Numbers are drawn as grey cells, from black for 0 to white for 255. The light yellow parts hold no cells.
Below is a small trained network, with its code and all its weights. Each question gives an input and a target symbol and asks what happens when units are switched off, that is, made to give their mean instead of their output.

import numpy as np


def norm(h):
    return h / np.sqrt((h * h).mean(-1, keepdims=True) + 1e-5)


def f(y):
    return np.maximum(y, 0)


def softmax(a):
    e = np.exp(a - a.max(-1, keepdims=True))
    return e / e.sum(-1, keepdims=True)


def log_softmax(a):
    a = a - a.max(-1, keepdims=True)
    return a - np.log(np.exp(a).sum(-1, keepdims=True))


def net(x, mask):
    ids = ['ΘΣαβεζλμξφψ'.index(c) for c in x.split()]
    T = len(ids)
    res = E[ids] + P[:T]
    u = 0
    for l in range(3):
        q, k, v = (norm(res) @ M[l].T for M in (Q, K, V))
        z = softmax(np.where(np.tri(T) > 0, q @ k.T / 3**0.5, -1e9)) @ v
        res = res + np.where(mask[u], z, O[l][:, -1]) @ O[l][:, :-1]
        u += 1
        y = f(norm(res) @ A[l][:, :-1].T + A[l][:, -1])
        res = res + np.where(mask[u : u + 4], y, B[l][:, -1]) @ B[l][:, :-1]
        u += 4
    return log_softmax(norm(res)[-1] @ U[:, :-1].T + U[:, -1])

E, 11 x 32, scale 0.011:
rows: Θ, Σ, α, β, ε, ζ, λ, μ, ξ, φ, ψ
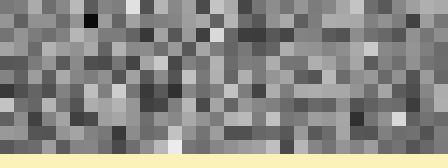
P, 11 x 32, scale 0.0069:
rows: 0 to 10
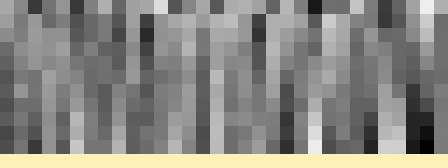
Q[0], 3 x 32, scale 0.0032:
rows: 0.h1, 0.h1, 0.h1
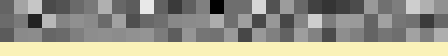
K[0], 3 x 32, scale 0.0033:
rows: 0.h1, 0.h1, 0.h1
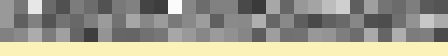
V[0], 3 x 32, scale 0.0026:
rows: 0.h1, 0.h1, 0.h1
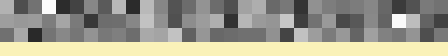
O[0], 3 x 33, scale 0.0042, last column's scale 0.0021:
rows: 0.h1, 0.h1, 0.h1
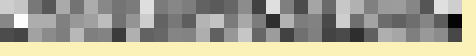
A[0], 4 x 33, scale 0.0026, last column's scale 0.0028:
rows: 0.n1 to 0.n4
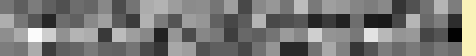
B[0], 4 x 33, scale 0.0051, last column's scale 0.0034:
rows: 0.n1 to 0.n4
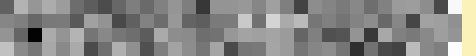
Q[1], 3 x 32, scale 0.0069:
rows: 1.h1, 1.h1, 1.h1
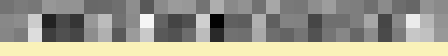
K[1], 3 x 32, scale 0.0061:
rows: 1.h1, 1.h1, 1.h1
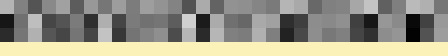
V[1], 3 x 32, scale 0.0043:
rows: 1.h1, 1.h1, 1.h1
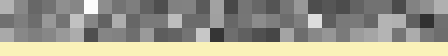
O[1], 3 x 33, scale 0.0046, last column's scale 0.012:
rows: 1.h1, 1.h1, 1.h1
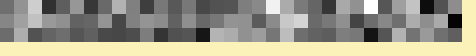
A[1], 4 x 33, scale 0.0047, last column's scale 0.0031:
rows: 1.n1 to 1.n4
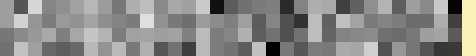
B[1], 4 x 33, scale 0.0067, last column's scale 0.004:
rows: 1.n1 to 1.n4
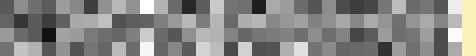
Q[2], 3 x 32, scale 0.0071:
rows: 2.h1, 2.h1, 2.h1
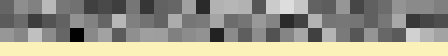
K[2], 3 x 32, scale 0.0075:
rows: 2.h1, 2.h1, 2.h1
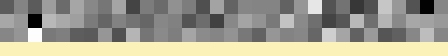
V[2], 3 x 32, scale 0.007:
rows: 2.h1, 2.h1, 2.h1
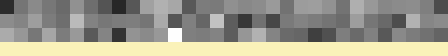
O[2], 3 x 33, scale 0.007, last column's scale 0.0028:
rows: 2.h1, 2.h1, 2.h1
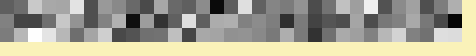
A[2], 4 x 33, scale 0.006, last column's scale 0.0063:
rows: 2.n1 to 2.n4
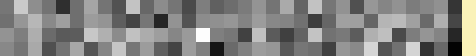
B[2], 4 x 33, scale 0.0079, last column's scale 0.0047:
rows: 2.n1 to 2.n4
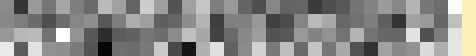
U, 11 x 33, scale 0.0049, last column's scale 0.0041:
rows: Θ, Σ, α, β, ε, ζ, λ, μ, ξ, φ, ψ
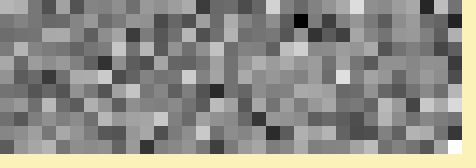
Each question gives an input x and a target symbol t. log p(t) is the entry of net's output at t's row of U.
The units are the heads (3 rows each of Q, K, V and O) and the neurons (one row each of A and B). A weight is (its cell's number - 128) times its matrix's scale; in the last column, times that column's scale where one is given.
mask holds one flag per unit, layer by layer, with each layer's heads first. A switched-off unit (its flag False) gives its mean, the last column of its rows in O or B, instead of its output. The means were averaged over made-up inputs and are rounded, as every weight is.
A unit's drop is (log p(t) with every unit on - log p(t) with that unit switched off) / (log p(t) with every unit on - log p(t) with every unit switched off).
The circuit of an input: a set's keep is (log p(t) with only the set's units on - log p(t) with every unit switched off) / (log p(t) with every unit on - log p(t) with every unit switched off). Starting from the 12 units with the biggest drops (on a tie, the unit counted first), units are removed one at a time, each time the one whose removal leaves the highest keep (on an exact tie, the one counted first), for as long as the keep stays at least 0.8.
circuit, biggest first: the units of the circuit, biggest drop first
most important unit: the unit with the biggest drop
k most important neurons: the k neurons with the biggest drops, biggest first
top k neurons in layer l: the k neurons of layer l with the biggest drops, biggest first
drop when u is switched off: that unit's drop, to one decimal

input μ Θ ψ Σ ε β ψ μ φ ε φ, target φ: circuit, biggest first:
(1.h1 2.n2 2.h1)
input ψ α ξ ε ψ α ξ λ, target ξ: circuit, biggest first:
(1.h1 1.n1)
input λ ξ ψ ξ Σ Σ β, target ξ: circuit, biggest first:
(1.h1 2.h1 2.n1)
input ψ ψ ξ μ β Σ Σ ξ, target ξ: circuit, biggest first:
(2.n1 2.h1 1.h1)
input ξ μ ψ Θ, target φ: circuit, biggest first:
(2.n3 1.h1)
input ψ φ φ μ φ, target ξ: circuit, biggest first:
(1.h1 1.n1)
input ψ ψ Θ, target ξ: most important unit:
1.h1
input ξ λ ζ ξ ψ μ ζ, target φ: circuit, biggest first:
(2.n3 1.h1)
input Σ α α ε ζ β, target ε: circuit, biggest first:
(1.h1 2.h1 2.n4)
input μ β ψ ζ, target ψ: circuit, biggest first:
(1.h1 2.h1)
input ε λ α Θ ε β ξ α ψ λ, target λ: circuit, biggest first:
(1.h1 2.h1)
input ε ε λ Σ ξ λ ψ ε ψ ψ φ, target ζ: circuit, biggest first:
(0.h1 1.n2)
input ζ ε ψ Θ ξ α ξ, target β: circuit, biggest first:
(0.h1 1.n4)
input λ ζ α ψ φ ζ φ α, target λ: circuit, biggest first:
(2.h1)
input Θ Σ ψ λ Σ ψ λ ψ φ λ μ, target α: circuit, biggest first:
(1.h1 2.h1)
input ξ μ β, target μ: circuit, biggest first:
(2.h1 1.h1)
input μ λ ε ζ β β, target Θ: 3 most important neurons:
(0.n3 2.n4 1.n3)
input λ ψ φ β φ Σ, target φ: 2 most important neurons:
(2.n2 0.n4)
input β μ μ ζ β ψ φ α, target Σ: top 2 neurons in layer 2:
(2.n2 2.n1)
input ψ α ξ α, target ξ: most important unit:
1.h1
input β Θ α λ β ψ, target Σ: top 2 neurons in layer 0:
(0.n3 0.n1)
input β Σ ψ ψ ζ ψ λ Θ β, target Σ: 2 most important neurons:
(0.n3 2.n2)
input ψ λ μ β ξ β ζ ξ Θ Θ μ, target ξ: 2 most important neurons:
(0.n3 2.n1)
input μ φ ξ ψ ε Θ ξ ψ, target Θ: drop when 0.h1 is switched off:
0.1
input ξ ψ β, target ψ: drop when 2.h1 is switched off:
0.6
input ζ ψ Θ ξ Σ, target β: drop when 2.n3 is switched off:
0.0
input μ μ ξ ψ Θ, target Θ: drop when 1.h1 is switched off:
0.5
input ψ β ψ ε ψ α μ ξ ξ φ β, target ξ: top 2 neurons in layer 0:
(0.n4 0.n1)
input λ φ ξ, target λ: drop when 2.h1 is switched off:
0.5
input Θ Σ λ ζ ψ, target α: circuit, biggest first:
(2.h1)
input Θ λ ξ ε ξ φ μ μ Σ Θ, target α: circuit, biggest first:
(1.h1 2.h1)
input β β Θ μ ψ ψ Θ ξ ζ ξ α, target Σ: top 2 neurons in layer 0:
(0.n3 0.n4)
